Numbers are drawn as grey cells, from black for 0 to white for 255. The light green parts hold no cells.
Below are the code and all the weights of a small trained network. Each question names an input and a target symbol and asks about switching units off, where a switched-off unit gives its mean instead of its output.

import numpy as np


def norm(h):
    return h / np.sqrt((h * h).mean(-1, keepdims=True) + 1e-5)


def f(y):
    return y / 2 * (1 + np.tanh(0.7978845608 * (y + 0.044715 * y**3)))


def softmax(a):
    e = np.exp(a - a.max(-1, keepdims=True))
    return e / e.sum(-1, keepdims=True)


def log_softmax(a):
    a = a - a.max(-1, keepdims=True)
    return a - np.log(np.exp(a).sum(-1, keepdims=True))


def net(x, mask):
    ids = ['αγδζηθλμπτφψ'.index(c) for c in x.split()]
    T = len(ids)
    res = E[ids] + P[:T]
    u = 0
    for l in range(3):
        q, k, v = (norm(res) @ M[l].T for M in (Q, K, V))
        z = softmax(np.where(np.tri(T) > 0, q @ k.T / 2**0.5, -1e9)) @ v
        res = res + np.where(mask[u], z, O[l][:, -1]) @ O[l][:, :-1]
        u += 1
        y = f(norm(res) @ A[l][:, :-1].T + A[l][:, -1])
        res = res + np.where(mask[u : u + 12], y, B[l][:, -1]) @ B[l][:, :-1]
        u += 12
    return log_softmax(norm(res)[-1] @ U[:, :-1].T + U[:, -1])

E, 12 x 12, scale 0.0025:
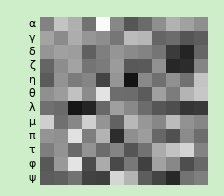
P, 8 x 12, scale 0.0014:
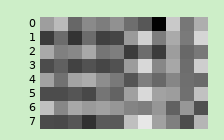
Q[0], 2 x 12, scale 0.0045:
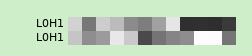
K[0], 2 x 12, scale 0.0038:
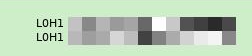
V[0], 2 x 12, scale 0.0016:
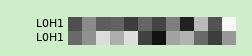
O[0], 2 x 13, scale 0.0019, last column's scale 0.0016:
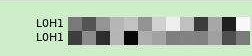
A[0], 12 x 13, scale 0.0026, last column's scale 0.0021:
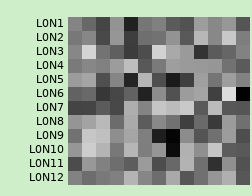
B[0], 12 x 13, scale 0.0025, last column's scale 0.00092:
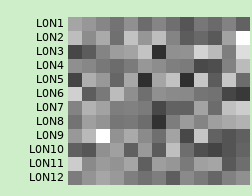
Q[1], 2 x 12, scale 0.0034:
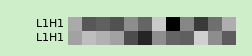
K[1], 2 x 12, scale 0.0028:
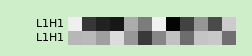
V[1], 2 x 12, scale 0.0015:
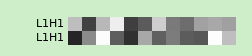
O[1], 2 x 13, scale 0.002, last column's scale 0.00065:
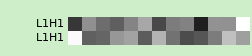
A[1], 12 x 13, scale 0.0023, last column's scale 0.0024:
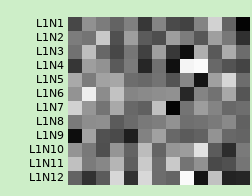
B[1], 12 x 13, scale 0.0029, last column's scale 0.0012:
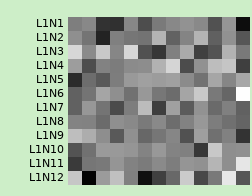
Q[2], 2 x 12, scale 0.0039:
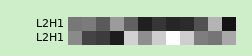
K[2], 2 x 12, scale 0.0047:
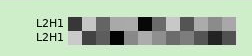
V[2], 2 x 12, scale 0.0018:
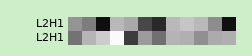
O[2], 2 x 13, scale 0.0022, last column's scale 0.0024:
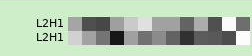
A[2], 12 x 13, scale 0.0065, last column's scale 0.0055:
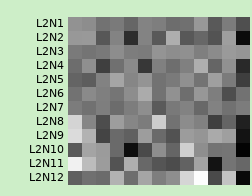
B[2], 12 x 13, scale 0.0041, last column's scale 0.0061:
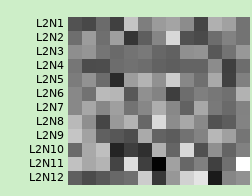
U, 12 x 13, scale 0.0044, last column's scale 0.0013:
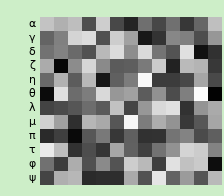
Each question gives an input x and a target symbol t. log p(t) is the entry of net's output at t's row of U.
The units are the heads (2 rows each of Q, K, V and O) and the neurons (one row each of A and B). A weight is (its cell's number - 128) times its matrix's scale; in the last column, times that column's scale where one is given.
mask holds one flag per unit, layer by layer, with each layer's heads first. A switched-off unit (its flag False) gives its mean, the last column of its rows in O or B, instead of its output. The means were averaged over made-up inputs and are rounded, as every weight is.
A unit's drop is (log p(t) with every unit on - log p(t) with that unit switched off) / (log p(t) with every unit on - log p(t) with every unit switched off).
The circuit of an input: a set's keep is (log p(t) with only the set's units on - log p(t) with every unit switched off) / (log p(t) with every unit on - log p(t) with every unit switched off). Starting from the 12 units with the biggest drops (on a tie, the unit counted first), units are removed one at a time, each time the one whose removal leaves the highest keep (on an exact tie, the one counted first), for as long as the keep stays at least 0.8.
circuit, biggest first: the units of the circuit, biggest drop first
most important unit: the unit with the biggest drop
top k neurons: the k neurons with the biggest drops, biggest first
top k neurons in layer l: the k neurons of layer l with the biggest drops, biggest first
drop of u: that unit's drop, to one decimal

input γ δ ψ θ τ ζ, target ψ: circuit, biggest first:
[L2H1 L2N10]
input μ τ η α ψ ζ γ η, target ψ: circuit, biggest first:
[L2H1 L2N10]
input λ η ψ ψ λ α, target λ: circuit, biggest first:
[L2H1 L2N12 L2N11]
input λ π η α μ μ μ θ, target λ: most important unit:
L2H1
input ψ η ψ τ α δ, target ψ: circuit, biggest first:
[L2H1 L2N10]
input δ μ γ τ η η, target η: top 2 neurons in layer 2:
[L2N11 L2N2]
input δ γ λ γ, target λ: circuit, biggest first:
[L2H1 L2N12]
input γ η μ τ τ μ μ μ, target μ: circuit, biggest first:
[L2N8 L2N11]
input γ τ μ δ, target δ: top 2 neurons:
[L0N3 L1N10]
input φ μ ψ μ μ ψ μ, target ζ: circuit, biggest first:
[L1N12 L1H1 L0N2 L2N11]
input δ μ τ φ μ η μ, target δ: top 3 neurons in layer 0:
[L0N10 L0N7 L0N9]
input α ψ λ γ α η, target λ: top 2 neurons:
[L2N12 L1N5]
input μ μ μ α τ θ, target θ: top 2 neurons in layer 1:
[L1N5 L1N6]
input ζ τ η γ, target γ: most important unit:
L0N3
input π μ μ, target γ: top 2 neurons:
[L0N7 L2N11]
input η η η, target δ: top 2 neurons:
[L2N5 L1N12]
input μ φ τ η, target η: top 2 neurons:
[L2N2 L2N11]
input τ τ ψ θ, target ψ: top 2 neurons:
[L2N10 L2N11]
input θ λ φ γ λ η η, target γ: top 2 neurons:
[L0N9 L2N11]
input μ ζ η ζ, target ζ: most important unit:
L1N12
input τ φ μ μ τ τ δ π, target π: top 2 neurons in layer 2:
[L2N4 L2N11]
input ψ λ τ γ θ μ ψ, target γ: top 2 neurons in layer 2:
[L2N11 L2N7]
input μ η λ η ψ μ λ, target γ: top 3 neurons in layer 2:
[L2N11 L2N7 L2N6]
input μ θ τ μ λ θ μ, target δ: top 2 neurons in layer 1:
[L1N12 L1N7]
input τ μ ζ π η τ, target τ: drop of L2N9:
0.1
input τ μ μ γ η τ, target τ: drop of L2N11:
0.2
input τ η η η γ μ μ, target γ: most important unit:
L0H1
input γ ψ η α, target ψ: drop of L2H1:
1.2
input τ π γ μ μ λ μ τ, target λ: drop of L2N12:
0.2
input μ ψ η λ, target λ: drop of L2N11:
0.1
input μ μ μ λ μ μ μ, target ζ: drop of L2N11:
0.2
